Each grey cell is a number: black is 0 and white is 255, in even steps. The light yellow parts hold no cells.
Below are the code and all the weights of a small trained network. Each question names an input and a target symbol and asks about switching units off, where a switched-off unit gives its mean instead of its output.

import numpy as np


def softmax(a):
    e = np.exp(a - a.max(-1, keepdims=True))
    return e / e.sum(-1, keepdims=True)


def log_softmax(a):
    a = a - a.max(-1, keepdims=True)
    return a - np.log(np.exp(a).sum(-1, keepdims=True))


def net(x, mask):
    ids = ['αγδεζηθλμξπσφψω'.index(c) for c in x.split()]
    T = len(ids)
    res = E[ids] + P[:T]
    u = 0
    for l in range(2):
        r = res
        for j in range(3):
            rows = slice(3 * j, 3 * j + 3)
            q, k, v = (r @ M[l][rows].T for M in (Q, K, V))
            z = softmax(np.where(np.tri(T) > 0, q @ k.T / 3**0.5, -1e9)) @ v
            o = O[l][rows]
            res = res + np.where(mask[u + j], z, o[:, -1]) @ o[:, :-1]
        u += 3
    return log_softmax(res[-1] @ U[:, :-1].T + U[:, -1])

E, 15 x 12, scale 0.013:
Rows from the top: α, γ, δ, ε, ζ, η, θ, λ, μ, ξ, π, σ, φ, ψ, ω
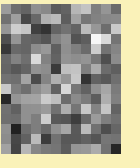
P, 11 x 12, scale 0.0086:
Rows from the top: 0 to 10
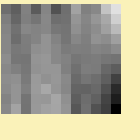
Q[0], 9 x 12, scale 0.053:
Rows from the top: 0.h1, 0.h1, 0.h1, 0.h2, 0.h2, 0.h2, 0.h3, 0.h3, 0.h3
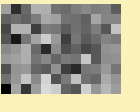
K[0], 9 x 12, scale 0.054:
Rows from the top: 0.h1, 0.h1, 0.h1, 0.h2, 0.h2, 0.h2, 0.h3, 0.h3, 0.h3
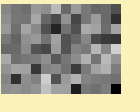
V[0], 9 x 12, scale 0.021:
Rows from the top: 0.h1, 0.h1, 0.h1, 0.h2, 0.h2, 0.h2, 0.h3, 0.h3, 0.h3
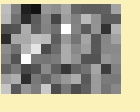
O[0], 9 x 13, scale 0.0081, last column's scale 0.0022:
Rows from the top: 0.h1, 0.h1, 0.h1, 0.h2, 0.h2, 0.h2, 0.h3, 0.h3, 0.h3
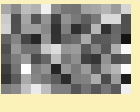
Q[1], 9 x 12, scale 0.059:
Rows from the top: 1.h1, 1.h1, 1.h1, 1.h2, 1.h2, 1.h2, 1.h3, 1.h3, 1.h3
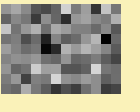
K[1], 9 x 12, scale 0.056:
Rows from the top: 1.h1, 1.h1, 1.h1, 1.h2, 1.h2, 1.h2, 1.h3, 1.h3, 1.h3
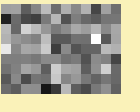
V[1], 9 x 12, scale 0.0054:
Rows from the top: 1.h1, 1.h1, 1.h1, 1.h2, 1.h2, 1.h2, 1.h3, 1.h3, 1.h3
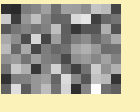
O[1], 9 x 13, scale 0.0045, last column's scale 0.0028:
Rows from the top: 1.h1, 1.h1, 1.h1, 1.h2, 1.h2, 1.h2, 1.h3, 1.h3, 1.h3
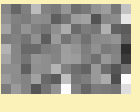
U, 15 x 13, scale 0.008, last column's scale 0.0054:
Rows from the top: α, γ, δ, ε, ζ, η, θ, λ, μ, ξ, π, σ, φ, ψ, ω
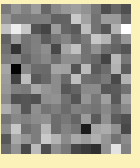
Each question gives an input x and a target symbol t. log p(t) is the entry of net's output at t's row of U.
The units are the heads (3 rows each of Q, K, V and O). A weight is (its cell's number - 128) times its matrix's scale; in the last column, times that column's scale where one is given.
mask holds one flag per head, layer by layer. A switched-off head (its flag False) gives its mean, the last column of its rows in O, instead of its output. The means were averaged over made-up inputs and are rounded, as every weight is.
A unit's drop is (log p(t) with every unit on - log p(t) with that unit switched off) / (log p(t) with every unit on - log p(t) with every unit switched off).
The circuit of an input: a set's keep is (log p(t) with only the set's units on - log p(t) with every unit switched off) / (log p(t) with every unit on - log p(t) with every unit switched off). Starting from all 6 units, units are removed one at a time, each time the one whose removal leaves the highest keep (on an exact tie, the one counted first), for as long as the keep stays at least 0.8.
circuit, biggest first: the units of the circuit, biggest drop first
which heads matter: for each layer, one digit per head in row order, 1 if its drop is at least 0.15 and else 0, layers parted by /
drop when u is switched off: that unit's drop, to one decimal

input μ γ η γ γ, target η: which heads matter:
110 / 000
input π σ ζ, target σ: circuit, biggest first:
0.h3, 0.h2
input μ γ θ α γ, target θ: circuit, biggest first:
0.h1, 0.h2
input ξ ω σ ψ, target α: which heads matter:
100 / 000
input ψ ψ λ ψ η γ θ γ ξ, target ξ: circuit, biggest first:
0.h2, 0.h3
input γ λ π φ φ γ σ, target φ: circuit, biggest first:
0.h1, 0.h2
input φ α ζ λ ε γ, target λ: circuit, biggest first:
0.h2
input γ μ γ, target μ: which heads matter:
011 / 000
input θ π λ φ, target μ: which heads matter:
100 / 000
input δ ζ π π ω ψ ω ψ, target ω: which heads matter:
110 / 000
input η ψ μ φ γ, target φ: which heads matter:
100 / 000
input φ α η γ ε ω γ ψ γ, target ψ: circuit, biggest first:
0.h2, 0.h1
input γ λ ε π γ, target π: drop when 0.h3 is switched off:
0.5
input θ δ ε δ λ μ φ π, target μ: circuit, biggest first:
0.h1
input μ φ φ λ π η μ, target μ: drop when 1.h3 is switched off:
0.1
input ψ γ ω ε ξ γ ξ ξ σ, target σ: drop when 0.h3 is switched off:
0.7
